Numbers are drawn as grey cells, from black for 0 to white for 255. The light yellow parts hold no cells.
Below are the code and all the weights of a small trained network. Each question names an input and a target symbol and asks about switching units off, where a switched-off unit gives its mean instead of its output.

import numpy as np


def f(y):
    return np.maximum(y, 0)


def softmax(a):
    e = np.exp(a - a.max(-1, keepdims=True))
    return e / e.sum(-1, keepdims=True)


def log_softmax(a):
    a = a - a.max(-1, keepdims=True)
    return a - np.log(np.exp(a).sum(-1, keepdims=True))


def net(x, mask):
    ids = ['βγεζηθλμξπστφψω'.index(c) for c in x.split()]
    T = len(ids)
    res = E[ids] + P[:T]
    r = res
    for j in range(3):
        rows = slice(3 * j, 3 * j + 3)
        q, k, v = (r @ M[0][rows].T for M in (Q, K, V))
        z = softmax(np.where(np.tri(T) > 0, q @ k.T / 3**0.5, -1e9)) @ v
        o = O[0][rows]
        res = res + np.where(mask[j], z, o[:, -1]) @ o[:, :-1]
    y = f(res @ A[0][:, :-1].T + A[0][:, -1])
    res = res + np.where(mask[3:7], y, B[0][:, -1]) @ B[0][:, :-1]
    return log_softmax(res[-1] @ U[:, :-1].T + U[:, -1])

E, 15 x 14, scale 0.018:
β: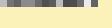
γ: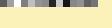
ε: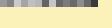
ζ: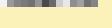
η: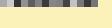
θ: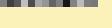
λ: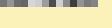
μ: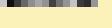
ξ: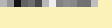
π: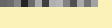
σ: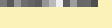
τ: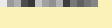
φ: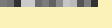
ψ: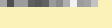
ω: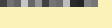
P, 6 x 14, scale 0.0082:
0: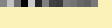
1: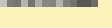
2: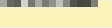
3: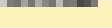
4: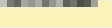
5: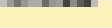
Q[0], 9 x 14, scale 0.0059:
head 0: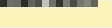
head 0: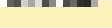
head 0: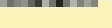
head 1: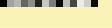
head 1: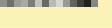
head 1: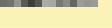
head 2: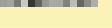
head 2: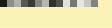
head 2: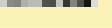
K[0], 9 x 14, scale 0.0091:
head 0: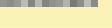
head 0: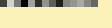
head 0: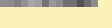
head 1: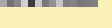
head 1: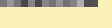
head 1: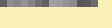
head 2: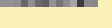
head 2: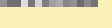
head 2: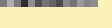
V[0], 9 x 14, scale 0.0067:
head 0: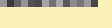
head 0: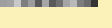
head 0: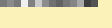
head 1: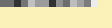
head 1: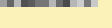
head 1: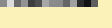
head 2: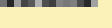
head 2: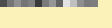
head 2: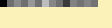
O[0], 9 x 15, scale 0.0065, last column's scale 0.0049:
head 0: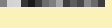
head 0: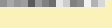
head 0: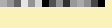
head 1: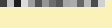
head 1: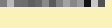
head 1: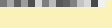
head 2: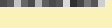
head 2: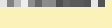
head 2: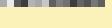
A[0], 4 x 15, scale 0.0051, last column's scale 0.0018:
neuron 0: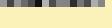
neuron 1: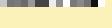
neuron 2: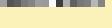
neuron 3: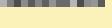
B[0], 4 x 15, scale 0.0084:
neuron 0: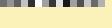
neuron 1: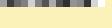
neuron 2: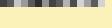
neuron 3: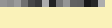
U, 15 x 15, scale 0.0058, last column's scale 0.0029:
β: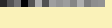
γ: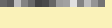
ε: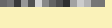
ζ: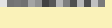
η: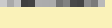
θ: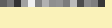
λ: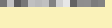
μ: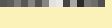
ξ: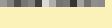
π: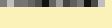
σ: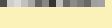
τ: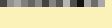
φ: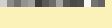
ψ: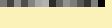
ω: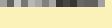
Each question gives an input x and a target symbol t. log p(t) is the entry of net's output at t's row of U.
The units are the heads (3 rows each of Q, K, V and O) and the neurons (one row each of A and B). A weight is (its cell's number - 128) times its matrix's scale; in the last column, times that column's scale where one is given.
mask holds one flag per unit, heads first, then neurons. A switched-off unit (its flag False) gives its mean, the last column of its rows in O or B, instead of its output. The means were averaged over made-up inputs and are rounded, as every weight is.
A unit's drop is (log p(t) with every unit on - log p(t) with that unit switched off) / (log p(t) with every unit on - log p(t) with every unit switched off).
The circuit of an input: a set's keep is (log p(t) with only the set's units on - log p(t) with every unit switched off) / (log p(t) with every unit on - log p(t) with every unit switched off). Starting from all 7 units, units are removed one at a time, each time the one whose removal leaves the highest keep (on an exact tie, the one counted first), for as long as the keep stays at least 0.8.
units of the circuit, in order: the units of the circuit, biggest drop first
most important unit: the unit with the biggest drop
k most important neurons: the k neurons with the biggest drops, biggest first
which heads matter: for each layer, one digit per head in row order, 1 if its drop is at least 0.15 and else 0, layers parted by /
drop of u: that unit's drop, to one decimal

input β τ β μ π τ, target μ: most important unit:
head 2
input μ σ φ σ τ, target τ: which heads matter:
011
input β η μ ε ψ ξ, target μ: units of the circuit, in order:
head 0; head 2
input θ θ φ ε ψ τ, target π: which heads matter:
110
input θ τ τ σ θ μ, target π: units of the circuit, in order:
head 0; neuron 3
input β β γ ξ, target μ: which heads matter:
111
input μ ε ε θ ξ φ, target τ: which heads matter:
101
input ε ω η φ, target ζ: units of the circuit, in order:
head 1; head 0
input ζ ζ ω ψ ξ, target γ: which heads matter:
001
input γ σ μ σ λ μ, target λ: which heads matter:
101
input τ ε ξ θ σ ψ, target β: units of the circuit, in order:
head 2; head 1
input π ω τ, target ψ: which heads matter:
110
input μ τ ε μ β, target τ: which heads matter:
001
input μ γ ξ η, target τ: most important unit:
head 2
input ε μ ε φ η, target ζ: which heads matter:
110
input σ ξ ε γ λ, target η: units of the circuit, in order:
head 0; head 1
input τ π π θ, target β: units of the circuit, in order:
head 2; head 1; head 0
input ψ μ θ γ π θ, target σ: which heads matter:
011
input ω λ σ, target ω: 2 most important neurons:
neuron 1; neuron 0
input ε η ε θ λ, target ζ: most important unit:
head 1
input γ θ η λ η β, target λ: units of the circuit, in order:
head 2; head 0; neuron 1
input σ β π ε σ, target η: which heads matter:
111
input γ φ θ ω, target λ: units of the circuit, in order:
head 2; head 0
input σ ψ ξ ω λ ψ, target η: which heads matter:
111
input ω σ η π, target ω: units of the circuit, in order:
head 1; head 0
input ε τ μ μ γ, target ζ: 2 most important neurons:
neuron 2; neuron 0
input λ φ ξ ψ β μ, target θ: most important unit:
head 1
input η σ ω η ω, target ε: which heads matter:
110
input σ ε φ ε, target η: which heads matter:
111
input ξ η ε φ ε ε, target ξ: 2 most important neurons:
neuron 2; neuron 0
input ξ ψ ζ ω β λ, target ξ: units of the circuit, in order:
head 0; head 2
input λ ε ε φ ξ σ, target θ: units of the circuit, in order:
head 1; head 0
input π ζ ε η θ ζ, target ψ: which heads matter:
111
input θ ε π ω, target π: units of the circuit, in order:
head 0
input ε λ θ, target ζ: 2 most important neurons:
neuron 0; neuron 2
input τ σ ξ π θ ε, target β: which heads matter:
011
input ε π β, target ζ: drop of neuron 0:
0.1
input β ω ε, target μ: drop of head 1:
0.2
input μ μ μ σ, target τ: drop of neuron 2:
-0.1
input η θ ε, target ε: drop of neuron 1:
-0.1
